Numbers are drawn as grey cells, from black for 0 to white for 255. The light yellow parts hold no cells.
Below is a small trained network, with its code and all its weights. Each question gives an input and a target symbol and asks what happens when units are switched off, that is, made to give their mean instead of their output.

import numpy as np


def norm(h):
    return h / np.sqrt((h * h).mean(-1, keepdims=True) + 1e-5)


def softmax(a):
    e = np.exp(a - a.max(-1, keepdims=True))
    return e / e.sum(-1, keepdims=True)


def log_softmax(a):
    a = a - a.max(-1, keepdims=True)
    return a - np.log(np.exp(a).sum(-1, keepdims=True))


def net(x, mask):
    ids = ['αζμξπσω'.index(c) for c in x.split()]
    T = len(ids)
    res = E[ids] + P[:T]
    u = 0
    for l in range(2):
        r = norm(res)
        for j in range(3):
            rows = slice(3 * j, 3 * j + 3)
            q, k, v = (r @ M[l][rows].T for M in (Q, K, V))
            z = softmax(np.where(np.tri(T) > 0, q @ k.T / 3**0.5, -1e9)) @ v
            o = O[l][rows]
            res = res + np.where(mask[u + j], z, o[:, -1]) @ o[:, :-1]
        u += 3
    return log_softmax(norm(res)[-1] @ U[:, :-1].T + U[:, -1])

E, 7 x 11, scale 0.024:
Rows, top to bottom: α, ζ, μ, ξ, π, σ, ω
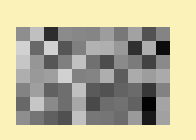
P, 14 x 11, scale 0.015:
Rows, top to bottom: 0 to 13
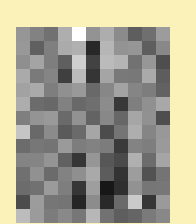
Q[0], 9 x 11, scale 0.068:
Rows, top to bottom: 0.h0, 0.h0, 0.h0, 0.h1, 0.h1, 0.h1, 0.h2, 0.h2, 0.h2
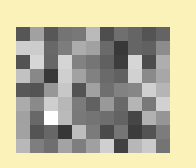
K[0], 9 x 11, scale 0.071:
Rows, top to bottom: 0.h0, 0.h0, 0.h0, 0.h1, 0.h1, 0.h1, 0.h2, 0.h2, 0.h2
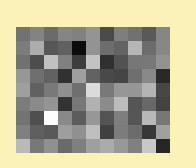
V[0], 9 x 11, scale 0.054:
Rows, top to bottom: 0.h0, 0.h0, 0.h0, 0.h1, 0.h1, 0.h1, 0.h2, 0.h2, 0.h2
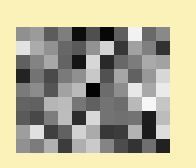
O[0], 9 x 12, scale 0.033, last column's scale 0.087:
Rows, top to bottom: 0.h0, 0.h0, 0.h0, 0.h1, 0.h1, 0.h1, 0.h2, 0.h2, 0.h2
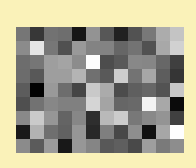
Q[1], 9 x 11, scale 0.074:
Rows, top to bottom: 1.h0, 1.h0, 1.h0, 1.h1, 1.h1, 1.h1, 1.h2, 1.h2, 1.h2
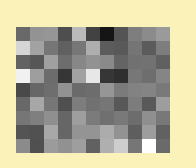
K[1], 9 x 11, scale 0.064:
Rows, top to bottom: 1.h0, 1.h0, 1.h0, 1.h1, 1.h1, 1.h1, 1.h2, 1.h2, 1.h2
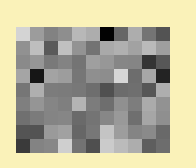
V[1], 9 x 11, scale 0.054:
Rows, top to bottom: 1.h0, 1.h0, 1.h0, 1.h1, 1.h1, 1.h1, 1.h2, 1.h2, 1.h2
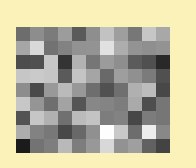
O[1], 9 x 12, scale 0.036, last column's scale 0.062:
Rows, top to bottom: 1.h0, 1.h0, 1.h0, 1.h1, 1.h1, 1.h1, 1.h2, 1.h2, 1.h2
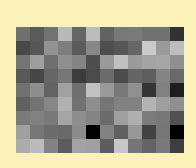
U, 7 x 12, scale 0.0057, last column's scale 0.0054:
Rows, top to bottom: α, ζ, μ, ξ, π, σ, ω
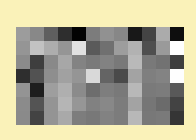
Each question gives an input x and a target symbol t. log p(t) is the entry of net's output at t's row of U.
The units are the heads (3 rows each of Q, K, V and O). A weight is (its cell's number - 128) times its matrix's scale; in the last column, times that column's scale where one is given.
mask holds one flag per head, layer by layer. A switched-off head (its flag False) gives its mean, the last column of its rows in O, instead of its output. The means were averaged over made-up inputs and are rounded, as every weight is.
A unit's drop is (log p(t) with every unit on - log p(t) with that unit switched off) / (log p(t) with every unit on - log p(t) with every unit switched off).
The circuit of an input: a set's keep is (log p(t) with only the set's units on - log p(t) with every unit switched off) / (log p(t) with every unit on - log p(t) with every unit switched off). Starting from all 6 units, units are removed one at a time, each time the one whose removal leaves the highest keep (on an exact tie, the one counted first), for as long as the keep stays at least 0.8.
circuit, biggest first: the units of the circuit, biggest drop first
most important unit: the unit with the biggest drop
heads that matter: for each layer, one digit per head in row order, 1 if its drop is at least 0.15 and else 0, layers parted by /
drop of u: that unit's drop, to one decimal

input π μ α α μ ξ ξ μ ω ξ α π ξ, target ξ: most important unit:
0.h0
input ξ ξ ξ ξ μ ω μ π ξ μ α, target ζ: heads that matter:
011 / 110
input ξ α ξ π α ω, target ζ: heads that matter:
001 / 010
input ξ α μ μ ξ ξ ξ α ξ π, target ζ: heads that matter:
011 / 110
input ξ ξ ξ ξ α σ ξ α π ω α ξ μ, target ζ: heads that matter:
011 / 110
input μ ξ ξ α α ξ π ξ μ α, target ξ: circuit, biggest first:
[0.h2; 0.h0; 1.h2]
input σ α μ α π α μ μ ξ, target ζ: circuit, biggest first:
[0.h2; 1.h1]
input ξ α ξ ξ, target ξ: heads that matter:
011 / 110
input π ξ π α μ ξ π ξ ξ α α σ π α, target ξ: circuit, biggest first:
[0.h2; 1.h2]
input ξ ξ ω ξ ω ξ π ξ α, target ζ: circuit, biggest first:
[1.h0; 1.h1]
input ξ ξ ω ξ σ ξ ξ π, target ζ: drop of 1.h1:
0.2
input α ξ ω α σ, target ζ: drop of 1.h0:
0.2
